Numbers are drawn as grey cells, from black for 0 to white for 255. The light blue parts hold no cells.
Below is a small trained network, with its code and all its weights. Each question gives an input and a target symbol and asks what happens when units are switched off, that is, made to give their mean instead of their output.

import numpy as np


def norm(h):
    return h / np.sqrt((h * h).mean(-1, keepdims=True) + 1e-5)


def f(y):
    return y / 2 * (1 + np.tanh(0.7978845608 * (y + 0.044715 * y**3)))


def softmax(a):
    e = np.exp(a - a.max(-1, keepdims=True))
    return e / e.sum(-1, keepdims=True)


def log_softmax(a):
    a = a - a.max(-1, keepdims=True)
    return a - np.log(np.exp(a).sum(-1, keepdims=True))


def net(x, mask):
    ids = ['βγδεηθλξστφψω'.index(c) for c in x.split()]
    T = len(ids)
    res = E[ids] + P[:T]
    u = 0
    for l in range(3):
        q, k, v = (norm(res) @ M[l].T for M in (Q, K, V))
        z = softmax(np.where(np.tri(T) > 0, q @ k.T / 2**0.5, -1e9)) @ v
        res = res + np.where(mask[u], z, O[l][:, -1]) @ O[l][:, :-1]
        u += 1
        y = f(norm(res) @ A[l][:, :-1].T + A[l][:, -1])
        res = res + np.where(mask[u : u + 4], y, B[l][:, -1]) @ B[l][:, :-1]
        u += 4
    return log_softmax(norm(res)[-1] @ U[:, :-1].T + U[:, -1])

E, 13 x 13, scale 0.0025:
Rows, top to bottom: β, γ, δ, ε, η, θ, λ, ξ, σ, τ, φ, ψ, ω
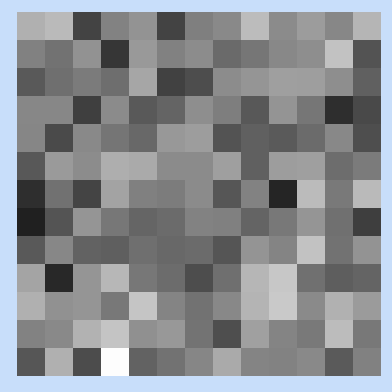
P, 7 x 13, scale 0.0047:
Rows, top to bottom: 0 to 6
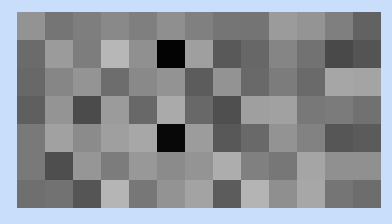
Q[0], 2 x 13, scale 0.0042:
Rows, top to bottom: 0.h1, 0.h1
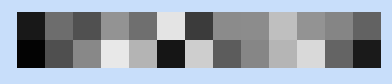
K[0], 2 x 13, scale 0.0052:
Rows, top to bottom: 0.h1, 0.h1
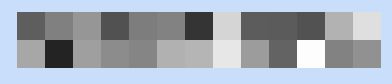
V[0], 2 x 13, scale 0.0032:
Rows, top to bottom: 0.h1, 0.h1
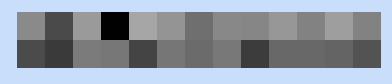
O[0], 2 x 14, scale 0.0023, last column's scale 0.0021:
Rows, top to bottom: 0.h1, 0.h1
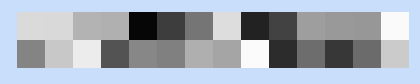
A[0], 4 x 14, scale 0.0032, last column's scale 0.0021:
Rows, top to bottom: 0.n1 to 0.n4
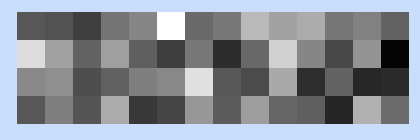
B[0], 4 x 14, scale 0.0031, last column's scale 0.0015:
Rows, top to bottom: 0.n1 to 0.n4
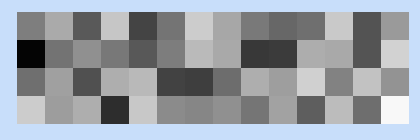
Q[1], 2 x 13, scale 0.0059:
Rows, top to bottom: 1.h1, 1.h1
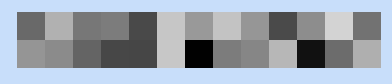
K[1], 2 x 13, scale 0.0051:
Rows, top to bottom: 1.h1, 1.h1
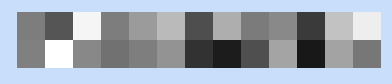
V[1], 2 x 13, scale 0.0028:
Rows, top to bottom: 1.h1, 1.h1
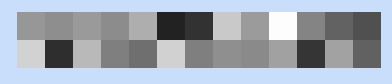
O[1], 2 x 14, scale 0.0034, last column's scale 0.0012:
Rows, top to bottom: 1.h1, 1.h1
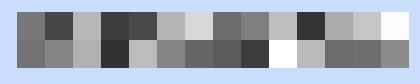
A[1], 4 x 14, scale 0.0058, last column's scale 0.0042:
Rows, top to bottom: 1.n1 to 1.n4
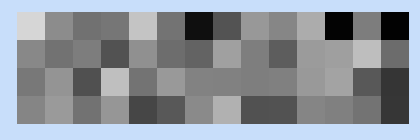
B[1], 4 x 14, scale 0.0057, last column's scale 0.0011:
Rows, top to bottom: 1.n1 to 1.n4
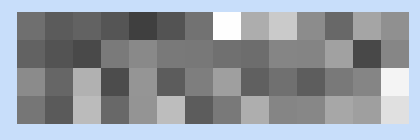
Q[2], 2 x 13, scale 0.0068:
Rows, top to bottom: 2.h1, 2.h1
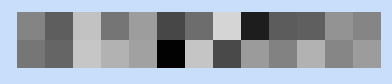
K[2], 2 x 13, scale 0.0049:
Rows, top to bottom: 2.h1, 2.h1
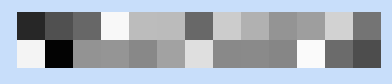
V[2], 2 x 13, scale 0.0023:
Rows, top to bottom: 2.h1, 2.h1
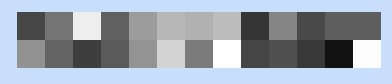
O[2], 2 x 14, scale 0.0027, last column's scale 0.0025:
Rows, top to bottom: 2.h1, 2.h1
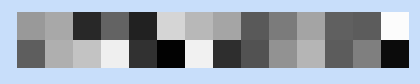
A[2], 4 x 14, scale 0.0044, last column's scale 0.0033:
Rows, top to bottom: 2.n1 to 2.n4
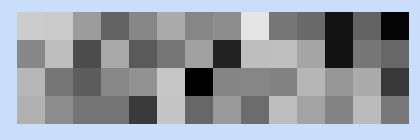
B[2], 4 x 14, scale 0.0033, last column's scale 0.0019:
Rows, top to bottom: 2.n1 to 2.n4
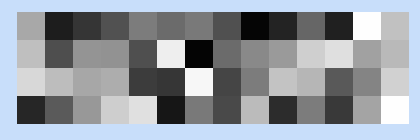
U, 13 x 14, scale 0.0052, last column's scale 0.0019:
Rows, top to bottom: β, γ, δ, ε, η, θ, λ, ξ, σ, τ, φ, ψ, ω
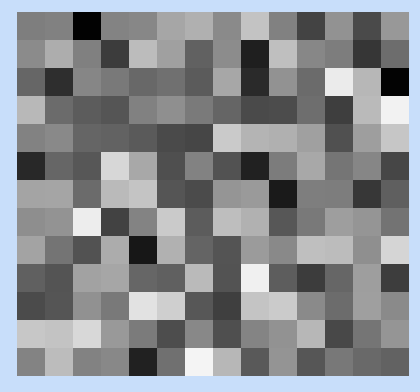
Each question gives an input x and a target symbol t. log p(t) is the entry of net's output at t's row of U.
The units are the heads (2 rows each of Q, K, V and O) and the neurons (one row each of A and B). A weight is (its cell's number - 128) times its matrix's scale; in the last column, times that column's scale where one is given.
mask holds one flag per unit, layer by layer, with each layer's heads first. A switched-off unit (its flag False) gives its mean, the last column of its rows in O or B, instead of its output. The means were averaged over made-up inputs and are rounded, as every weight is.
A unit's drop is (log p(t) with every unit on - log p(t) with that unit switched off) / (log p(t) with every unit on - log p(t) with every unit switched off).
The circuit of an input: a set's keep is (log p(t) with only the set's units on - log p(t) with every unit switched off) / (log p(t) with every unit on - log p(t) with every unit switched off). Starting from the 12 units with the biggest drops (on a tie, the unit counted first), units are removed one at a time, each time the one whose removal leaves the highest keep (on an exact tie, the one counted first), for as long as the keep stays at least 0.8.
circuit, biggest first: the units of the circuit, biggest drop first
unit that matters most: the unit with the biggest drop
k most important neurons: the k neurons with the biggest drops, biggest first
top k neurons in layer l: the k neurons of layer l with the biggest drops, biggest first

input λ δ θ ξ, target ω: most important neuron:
(1.n3)
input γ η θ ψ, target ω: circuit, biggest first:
(1.n3; 0.n1; 2.h1)
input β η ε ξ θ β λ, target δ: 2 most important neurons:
(1.n3; 2.n4)
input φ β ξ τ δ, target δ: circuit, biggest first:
(0.h1; 1.h1; 1.n4)
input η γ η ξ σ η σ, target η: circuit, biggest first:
(1.h1; 1.n1)
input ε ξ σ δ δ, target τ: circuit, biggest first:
(0.n3; 1.h1)
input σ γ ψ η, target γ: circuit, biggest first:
(1.n3; 1.h1; 0.n1; 0.n3)
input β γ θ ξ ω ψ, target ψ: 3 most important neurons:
(2.n3; 0.n2; 0.n4)
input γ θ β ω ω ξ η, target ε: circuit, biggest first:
(2.n1; 0.h1; 0.n2)
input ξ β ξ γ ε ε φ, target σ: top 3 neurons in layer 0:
(0.n2; 0.n1; 0.n4)
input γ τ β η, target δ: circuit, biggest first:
(1.n3; 0.h1; 0.n1)
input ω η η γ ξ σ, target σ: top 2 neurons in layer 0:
(0.n4; 0.n2)
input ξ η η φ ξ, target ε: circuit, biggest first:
(0.h1; 2.n1; 1.n3; 2.h1)
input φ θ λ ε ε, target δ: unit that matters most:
0.h1
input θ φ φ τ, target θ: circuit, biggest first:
(0.h1; 2.n4)
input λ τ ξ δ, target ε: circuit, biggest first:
(0.h1; 2.n1)
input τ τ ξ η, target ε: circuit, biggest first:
(2.n1; 0.h1)
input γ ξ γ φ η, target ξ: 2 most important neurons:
(1.n4; 0.n2)
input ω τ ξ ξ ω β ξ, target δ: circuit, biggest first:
(0.h1; 1.n3)
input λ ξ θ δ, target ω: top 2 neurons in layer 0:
(0.n1; 0.n4)
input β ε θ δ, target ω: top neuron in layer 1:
(1.n3)
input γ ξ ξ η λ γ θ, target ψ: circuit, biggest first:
(0.h1; 2.n3; 1.h1; 1.n4)
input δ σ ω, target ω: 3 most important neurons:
(0.n1; 1.n3; 2.n4)
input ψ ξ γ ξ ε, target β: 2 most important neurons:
(0.n2; 1.n3)
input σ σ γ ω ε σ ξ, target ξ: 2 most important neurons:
(1.n3; 1.n4)
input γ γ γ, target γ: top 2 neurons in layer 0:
(0.n3; 0.n2)
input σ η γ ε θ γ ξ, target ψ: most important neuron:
(2.n3)
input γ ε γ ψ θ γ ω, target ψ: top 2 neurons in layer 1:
(1.n4; 1.n1)
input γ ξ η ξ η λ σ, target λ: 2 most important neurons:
(0.n1; 1.n3)
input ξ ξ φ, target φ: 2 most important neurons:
(2.n4; 0.n2)
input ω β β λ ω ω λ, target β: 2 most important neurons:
(0.n1; 2.n4)
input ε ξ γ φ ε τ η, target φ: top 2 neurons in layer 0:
(0.n3; 0.n2)
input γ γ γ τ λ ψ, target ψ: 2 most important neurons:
(2.n3; 0.n2)
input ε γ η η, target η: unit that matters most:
1.h1
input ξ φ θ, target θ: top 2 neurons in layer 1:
(1.n2; 1.n3)
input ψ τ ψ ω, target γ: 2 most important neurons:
(1.n3; 0.n1)
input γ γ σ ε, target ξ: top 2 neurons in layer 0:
(0.n2; 0.n4)
